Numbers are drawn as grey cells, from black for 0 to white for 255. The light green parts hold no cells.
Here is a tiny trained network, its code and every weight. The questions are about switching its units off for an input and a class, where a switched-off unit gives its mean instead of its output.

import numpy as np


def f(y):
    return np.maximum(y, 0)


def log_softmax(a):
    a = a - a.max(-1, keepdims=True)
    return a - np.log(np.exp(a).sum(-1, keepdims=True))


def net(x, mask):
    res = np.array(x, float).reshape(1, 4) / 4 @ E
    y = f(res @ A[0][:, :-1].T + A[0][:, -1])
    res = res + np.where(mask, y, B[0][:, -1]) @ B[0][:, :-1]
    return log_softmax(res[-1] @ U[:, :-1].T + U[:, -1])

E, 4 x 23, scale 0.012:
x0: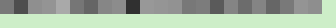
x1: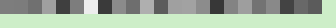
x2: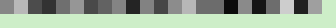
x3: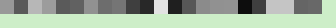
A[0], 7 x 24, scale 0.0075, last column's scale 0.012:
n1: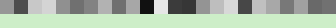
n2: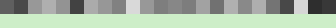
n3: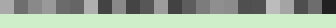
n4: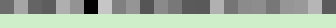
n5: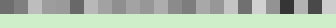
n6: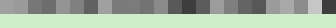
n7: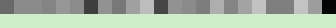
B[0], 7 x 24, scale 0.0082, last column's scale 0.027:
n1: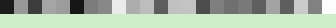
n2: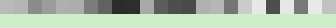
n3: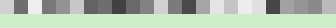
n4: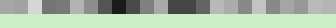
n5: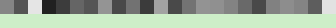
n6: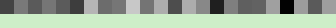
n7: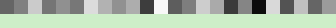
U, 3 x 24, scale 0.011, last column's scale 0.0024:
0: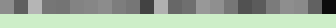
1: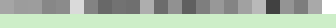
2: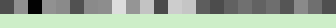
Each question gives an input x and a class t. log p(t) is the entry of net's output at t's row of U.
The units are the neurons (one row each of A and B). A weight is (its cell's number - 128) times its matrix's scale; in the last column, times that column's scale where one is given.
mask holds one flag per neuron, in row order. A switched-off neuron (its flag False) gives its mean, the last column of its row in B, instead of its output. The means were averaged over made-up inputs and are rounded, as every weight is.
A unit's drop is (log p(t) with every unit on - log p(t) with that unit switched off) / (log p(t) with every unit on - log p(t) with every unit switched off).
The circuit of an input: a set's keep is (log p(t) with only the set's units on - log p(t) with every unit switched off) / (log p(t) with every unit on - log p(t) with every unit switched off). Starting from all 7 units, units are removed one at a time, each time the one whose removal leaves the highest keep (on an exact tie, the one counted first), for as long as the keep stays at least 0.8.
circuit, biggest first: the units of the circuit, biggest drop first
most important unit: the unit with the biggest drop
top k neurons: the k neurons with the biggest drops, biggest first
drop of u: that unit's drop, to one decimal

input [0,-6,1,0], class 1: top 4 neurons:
(n5, n4, n7, n1)
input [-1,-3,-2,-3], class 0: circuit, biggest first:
(n7)
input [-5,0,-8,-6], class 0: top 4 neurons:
(n5, n7, n3, n4)
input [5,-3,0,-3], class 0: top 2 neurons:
(n2, n1)
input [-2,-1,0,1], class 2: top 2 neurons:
(n5, n3)
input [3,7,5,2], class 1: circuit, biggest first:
(n1, n5)
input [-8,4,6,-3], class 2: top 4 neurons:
(n3, n2, n4, n5)
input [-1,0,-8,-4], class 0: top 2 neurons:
(n5, n7)
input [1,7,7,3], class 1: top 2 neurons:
(n1, n5)
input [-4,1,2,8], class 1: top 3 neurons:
(n3, n5, n7)
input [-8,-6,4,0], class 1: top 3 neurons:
(n5, n4, n7)
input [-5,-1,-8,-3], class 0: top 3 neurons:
(n5, n7, n3)
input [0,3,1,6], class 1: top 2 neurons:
(n3, n5)
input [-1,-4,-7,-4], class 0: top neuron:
(n5)
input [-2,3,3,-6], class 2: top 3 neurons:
(n3, n2, n4)
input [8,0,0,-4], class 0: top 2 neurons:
(n1, n2)
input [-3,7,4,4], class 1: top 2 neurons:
(n5, n3)
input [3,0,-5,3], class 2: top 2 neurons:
(n1, n4)
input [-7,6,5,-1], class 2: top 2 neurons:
(n3, n2)
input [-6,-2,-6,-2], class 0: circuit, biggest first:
(n5)
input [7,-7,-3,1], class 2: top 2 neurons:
(n1, n3)
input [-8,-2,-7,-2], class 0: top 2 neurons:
(n5, n7)
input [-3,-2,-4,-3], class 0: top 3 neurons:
(n5, n7, n3)
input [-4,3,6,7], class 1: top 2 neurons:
(n3, n5)
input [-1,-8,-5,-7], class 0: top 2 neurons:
(n7, n5)
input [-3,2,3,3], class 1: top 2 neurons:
(n5, n1)
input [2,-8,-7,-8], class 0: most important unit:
n7
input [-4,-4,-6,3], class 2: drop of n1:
1.6
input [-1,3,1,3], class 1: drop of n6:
0.2
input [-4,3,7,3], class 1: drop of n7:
0.1
